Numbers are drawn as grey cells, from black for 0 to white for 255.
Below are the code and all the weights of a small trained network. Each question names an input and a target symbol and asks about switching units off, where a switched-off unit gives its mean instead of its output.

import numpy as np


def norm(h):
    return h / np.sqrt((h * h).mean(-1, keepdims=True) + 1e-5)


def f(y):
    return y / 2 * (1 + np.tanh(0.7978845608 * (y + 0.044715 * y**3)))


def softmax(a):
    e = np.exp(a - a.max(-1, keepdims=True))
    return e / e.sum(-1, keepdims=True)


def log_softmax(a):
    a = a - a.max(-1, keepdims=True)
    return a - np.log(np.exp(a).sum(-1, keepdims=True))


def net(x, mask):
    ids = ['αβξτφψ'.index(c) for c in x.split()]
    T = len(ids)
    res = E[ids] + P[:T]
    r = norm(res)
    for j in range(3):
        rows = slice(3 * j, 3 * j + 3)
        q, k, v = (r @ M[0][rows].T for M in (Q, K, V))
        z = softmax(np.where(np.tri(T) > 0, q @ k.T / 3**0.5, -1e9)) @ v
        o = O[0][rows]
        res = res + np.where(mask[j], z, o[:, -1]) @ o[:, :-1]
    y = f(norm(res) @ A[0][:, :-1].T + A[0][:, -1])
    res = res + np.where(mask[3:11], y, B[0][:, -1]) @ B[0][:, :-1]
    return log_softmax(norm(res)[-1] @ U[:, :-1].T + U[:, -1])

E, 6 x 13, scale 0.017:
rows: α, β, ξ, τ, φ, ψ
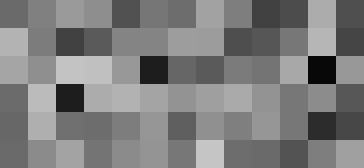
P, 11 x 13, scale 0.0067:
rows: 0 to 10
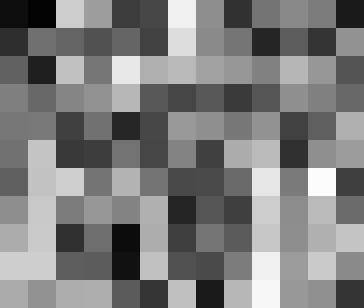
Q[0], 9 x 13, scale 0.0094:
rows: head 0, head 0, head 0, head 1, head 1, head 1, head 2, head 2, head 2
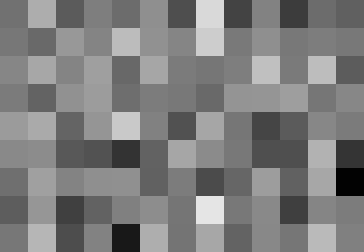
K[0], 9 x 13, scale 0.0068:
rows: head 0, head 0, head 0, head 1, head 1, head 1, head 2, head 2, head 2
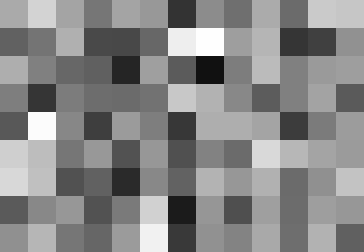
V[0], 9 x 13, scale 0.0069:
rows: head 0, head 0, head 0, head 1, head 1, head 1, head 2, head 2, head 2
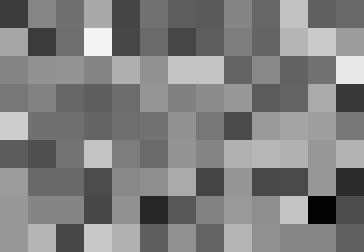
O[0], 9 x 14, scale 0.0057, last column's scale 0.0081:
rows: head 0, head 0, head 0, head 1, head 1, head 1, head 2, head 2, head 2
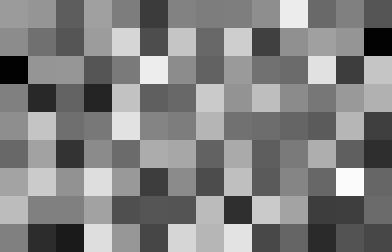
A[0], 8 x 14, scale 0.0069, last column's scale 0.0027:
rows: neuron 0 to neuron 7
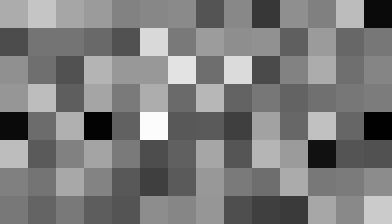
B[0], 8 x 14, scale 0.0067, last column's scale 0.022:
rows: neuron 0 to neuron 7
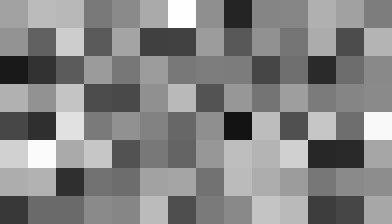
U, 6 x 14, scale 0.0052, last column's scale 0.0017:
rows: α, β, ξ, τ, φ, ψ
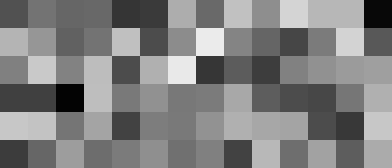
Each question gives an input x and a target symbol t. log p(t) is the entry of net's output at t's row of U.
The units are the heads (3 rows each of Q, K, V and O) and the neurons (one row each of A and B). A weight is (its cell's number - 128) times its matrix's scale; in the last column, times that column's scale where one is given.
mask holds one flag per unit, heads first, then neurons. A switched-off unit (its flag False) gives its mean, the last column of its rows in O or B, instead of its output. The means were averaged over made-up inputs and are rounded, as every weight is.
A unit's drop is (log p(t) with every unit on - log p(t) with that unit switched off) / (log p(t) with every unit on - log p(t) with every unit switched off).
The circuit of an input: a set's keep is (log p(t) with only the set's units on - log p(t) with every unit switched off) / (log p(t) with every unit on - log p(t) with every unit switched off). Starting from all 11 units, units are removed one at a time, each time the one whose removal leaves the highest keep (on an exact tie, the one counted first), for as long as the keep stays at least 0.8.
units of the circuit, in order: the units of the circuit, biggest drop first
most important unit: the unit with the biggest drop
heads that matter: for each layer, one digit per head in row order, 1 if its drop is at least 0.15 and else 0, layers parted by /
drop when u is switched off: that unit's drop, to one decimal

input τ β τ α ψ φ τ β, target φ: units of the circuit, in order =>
head 0; neuron 4; head 2
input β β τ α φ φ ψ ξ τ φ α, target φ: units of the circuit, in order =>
head 0; neuron 4
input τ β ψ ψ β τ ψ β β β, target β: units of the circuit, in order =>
head 1; head 0; neuron 4; head 2
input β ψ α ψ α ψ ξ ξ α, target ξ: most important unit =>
head 1
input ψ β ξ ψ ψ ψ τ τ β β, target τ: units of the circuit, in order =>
head 2; head 0; neuron 4; neuron 2
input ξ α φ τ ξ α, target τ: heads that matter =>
101
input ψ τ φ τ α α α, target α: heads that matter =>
111
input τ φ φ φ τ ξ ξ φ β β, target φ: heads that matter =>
101
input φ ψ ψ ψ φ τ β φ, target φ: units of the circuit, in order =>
head 2; head 0; neuron 4
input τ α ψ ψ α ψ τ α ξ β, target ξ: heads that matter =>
111
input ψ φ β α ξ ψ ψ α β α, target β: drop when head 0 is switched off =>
0.8
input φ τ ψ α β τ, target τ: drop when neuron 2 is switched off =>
0.2
